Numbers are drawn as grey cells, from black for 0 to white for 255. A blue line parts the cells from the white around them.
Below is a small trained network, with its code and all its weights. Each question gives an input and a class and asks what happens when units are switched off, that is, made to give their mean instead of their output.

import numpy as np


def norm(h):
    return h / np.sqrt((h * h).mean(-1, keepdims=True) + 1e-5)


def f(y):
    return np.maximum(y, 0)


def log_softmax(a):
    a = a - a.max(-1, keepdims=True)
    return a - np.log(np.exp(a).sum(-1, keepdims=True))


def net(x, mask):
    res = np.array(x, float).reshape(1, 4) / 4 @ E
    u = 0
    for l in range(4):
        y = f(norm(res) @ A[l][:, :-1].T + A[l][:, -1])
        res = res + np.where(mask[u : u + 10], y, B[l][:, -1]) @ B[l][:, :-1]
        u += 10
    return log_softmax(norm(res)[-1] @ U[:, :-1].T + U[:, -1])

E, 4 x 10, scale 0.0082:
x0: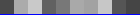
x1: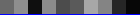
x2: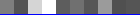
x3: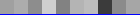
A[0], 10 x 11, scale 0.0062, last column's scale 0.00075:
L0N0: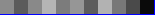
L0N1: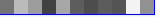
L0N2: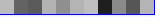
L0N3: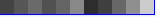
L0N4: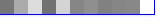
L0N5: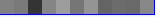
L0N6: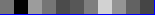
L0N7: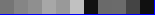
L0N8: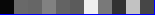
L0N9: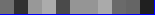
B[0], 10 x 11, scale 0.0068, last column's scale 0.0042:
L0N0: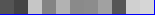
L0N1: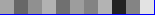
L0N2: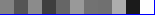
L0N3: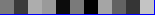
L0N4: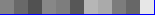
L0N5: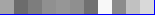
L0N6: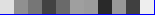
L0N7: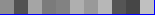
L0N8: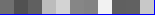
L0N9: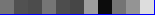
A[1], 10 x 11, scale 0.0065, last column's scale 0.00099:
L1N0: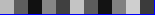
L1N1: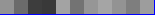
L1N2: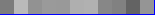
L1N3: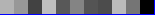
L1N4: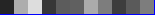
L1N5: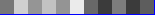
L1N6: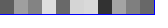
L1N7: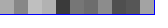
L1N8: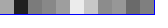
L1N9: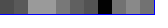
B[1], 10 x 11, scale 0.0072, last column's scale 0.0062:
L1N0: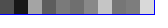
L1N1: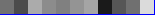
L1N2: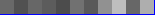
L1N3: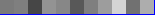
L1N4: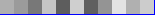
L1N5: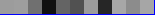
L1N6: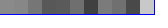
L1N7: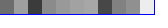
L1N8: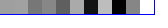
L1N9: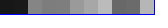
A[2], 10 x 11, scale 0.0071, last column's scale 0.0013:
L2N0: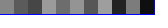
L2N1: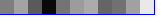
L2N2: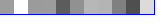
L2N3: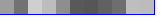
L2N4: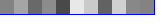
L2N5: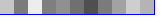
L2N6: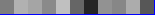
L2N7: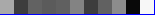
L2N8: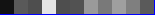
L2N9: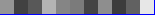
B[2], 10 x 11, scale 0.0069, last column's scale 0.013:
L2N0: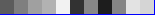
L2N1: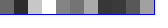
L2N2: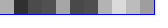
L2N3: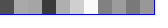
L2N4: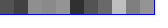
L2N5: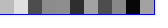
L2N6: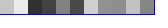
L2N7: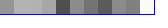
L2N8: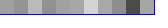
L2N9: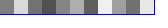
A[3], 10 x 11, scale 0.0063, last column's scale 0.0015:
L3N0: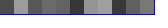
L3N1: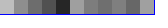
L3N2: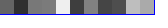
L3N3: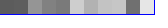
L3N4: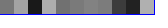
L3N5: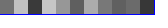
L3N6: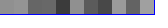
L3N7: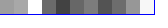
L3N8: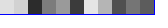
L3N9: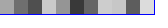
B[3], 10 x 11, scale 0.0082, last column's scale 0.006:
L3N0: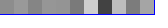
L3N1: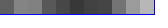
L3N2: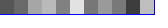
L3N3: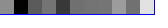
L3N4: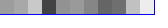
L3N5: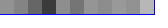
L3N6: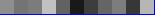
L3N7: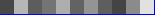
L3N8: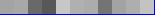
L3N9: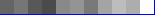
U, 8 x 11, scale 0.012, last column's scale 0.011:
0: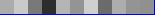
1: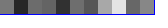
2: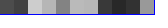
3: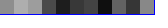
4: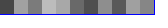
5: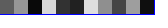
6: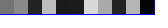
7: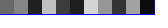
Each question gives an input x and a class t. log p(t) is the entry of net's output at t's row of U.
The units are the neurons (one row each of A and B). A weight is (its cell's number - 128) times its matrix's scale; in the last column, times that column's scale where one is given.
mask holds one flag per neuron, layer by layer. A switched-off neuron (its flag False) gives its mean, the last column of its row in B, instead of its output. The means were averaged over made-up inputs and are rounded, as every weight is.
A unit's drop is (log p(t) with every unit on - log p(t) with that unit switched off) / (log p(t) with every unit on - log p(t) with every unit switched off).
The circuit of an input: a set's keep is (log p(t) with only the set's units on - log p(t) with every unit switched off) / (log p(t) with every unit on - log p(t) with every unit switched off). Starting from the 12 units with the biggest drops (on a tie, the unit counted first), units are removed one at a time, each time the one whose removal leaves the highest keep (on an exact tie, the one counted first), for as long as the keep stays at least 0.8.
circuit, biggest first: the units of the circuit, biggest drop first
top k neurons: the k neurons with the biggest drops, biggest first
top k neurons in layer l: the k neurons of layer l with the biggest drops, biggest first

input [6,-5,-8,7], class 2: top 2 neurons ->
[L2N1, L2N9]
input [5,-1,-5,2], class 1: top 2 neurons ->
[L1N4, L2N2]
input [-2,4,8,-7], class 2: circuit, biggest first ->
[L0N0, L2N8, L1N7]
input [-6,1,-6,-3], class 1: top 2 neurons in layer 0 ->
[L0N3, L0N0]
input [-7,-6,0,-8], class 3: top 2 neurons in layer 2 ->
[L2N5, L2N2]
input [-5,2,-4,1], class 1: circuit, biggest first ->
[L1N0]
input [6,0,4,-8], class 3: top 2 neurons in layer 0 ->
[L0N6, L0N9]
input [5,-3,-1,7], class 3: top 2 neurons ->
[L1N6, L1N5]
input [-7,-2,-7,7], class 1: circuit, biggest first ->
[L2N0, L1N0]
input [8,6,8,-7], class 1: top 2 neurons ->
[L1N4, L2N2]
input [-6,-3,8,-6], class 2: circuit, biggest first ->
[L0N0, L2N2, L2N3]
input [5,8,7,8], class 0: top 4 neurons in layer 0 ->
[L0N8, L0N6, L0N0, L0N3]
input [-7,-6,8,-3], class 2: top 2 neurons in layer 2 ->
[L2N3, L2N2]
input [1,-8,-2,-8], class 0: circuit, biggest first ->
[L2N6, L2N5]
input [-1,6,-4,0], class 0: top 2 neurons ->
[L0N8, L2N9]
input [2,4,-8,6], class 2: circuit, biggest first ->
[L2N1]
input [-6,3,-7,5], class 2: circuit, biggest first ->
[L2N1, L3N2]
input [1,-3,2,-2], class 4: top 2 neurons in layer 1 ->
[L1N8, L1N7]
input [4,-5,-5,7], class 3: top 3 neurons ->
[L1N6, L2N0, L1N7]
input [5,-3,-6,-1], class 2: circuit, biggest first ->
[L2N1]
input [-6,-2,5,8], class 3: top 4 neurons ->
[L1N5, L1N6, L0N2, L2N7]
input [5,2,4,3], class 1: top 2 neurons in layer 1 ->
[L1N4, L1N1]
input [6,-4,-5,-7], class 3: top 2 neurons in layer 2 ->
[L2N0, L2N9]
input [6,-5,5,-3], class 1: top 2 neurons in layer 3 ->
[L3N3, L3N4]
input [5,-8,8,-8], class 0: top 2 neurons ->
[L0N2, L2N5]
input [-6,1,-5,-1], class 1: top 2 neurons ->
[L1N0, L0N3]
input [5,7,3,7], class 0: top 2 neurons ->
[L0N8, L0N6]
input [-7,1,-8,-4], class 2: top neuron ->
[L1N1]
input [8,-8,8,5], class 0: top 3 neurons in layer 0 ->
[L0N3, L0N2, L0N1]
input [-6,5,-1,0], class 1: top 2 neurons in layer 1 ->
[L1N0, L1N7]
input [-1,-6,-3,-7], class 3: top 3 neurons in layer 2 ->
[L2N0, L2N8, L2N2]
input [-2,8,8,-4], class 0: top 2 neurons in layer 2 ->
[L2N9, L2N1]
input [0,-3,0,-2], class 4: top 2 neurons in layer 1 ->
[L1N7, L1N4]
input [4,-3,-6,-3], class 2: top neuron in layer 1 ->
[L1N1]
